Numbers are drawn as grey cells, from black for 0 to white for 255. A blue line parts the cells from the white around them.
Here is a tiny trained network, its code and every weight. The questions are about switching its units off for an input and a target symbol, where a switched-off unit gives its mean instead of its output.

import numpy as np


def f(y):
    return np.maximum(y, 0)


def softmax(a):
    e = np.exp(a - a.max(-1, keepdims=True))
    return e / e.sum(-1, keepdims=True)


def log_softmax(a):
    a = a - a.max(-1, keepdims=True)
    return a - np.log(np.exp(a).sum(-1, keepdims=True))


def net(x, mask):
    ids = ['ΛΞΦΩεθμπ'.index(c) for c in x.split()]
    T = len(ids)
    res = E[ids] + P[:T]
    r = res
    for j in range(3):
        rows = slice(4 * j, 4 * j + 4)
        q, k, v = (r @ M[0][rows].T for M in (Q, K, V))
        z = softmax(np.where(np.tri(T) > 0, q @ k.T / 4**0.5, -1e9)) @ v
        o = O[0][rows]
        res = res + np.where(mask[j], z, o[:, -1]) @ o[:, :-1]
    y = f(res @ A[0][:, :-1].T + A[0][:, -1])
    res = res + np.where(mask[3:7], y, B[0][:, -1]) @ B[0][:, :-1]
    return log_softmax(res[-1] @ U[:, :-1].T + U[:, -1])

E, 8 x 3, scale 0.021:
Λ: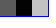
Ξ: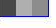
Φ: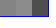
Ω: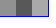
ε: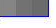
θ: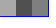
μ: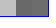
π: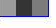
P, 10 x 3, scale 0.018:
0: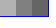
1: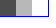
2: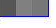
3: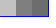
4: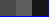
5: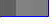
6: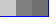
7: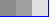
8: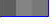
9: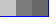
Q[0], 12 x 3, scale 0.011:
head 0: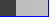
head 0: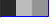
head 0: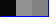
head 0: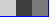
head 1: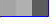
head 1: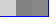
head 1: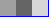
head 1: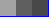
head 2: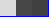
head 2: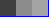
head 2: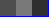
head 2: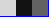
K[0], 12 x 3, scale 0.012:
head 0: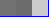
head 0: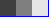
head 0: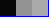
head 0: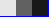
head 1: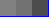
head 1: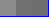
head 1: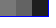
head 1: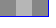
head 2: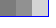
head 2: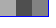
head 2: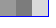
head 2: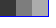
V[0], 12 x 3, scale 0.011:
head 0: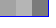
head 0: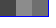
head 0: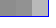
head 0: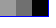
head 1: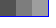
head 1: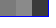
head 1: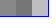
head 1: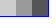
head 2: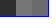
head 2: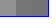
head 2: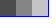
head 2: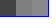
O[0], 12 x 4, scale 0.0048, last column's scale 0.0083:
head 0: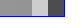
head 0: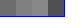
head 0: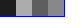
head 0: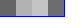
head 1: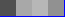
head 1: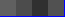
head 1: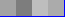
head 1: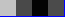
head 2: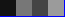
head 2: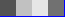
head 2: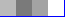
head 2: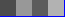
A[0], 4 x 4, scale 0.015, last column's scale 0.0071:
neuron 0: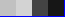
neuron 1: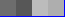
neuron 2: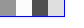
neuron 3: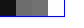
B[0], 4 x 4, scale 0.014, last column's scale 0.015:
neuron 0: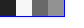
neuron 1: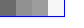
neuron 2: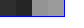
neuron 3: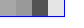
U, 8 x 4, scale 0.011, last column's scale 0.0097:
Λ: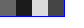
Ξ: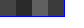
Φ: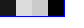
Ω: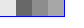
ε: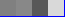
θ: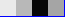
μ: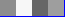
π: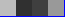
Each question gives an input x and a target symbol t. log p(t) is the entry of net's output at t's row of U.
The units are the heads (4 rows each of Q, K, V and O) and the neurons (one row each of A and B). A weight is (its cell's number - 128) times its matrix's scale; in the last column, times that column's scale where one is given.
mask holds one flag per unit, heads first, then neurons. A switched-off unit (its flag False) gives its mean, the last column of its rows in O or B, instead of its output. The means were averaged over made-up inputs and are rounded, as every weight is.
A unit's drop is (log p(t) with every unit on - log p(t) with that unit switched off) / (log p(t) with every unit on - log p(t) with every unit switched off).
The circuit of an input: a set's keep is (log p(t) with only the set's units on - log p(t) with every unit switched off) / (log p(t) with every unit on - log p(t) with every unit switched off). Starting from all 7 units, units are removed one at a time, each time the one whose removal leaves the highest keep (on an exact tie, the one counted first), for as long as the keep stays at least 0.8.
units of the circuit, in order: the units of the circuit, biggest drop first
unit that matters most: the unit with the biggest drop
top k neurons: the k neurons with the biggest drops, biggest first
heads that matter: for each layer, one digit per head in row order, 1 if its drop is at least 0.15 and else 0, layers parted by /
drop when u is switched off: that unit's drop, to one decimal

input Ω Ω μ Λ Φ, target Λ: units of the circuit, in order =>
(head 1; neuron 2; neuron 0)
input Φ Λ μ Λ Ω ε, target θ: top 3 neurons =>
(neuron 3; neuron 1; neuron 0)
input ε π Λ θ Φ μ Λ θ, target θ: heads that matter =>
011
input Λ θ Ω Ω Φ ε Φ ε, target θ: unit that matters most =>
head 1
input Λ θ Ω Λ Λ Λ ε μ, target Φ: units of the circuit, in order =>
(head 1; neuron 3)
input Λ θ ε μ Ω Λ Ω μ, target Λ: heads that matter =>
100
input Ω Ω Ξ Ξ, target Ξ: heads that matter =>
100
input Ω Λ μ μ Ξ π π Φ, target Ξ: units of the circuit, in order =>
(neuron 2; head 0)
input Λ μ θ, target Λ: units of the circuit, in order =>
(neuron 3; head 2)
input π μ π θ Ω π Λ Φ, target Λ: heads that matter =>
000
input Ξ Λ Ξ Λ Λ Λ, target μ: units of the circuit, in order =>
(neuron 3; head 1; head 2)
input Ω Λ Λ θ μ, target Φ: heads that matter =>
110
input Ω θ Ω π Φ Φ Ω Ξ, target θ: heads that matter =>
111
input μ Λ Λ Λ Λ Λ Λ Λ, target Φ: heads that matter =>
010
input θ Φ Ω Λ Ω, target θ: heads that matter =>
000
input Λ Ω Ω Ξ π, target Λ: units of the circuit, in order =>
(head 1; neuron 3; head 2)
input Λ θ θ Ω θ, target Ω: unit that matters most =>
neuron 2
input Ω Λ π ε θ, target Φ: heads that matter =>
110
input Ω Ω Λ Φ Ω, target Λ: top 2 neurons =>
(neuron 0; neuron 3)
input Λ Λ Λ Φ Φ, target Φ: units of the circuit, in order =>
(head 1)
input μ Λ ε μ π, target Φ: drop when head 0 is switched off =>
0.2
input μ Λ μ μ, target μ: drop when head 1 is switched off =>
0.2
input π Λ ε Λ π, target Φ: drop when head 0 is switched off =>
0.1
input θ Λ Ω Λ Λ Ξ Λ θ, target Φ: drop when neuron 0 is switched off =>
-0.1
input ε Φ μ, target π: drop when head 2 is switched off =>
0.1
